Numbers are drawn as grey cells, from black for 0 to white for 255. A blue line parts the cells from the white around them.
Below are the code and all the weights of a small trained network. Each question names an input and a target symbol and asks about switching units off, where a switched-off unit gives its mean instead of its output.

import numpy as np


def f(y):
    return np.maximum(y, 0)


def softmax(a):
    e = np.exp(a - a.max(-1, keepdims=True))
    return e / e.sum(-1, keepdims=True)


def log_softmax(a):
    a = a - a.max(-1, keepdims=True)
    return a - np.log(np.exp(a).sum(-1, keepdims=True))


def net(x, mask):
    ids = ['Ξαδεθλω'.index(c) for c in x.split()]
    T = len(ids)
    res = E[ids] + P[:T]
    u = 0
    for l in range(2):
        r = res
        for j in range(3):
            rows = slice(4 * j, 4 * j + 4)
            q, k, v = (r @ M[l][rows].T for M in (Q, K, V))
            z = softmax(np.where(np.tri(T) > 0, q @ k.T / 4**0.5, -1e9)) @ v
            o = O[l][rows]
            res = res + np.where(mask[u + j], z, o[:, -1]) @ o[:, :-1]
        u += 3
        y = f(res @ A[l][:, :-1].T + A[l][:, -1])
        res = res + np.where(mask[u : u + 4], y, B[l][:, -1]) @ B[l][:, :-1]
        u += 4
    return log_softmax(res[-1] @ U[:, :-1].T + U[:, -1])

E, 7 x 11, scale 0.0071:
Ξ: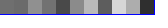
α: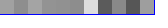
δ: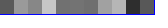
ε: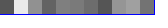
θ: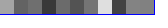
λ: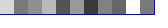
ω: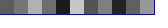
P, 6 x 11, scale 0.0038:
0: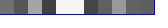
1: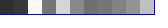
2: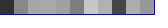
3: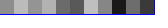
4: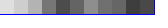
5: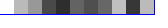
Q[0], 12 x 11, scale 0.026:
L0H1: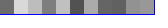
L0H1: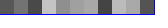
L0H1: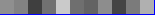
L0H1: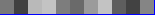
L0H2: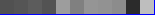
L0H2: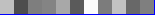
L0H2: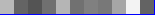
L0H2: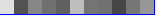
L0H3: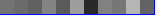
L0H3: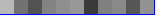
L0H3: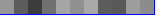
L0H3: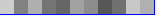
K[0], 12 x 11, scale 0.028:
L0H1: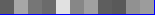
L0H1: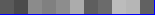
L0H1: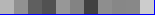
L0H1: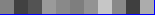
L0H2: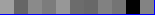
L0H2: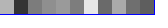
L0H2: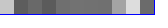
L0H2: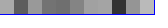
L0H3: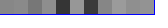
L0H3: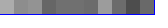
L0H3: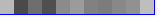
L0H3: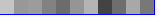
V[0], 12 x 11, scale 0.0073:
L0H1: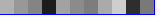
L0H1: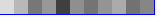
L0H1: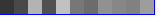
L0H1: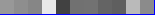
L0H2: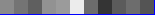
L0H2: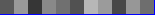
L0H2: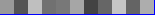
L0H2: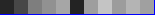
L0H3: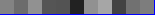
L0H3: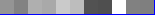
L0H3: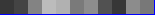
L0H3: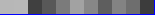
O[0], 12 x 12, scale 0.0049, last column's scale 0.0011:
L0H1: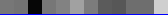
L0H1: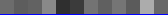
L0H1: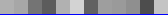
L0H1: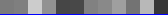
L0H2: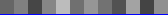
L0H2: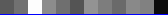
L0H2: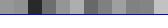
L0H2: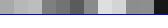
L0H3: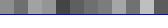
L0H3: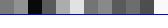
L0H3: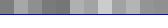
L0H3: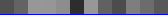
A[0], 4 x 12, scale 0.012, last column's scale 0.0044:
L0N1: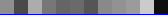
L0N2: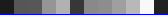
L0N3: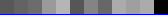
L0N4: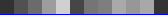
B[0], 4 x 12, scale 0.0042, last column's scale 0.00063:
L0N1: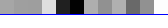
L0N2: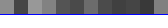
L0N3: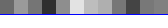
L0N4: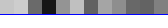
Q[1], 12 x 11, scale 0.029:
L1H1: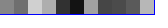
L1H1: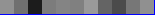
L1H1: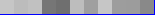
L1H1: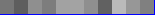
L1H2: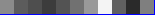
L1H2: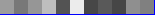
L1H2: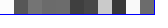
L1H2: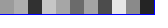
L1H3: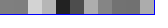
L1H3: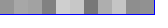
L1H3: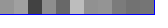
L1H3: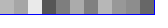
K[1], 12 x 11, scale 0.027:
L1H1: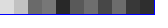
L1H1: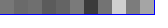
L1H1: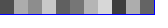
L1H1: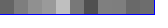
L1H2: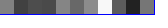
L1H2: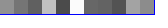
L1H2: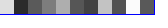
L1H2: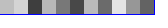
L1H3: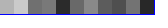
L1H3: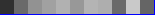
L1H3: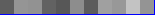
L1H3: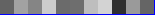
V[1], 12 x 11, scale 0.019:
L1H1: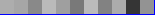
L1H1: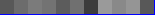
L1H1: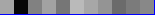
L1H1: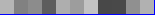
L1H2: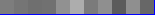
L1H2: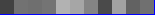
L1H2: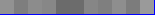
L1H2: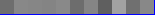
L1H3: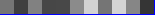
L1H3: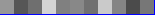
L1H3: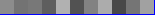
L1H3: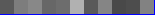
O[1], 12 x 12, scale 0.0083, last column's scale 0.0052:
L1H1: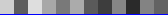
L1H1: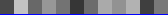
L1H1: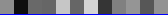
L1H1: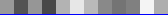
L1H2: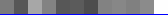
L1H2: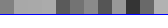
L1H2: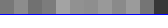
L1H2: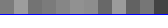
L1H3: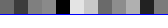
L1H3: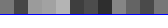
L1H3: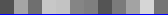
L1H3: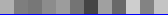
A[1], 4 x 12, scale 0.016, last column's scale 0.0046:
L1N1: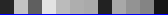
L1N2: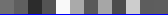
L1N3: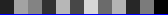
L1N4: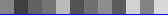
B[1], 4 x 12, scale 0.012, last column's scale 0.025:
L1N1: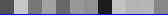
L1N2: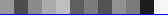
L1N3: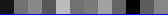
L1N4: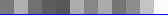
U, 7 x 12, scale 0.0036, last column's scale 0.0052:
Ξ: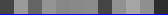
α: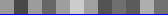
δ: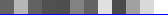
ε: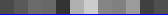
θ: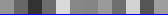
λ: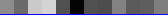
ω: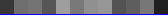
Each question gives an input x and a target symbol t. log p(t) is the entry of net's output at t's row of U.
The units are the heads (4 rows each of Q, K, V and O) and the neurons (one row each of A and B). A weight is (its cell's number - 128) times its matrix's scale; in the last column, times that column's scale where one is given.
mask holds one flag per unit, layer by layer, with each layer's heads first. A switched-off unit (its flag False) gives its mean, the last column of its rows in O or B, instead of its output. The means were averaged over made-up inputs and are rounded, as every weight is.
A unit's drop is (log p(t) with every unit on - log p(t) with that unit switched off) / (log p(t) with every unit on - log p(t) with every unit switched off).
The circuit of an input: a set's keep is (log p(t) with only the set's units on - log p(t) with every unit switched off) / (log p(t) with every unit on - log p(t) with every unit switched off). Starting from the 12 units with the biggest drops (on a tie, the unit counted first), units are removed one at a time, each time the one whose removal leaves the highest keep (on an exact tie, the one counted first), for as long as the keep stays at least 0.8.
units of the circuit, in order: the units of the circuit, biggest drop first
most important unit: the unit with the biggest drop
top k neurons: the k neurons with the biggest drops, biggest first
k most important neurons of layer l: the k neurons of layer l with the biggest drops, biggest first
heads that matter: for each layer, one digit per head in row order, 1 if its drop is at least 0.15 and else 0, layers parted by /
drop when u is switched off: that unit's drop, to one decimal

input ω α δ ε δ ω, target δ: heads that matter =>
010 / 111
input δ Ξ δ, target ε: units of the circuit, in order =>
[L1H3]
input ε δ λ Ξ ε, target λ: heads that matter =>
010 / 101
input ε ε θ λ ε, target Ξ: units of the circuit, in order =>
[L1H3; L1N1]
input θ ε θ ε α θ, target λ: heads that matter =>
011 / 100
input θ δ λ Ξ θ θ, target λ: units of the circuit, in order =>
[L0H3; L0N1; L1H1]
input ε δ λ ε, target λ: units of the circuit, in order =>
[L0H2; L1H1; L1N4]
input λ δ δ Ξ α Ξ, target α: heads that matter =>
100 / 100
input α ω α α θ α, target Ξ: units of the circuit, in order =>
[L1N1; L1H3; L0H1; L1H2]
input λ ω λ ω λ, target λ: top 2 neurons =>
[L1N4; L0N1]
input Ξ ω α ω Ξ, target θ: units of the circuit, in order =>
[L1N2; L1H3; L1H1; L0H2]
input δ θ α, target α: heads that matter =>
000 / 100
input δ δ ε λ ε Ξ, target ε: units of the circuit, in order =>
[L1H3; L0H1]
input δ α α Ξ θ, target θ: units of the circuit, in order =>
[L1N2; L1H2]
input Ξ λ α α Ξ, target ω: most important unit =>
L1N3
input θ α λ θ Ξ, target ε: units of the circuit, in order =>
[L0H1; L1H3]
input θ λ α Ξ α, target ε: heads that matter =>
000 / 001
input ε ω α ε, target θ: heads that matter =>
010 / 101
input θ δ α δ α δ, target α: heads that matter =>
100 / 110
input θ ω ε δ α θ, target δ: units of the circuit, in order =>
[L1N2]
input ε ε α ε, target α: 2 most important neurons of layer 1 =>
[L1N4; L1N2]
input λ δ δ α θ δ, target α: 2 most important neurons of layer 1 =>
[L1N2; L1N4]
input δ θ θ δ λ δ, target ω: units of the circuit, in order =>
[L1N3; L0H1; L1H3; L1H2]
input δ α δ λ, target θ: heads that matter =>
000 / 110
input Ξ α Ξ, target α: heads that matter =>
000 / 100
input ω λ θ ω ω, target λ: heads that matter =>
101 / 010
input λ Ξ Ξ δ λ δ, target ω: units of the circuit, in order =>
[L1N3; L1H3; L0H1; L1H2]
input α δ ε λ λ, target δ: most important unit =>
L0H1
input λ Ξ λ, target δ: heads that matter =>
010 / 110
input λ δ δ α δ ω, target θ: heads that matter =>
010 / 101
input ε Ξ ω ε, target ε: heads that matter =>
010 / 001
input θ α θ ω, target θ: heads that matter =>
010 / 111
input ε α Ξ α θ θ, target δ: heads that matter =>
101 / 010
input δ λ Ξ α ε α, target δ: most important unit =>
L1N2
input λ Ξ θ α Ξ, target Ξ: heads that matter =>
000 / 001
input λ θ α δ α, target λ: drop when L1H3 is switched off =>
0.2
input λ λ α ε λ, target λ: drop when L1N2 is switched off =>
-0.1
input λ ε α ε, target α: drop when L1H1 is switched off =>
0.9
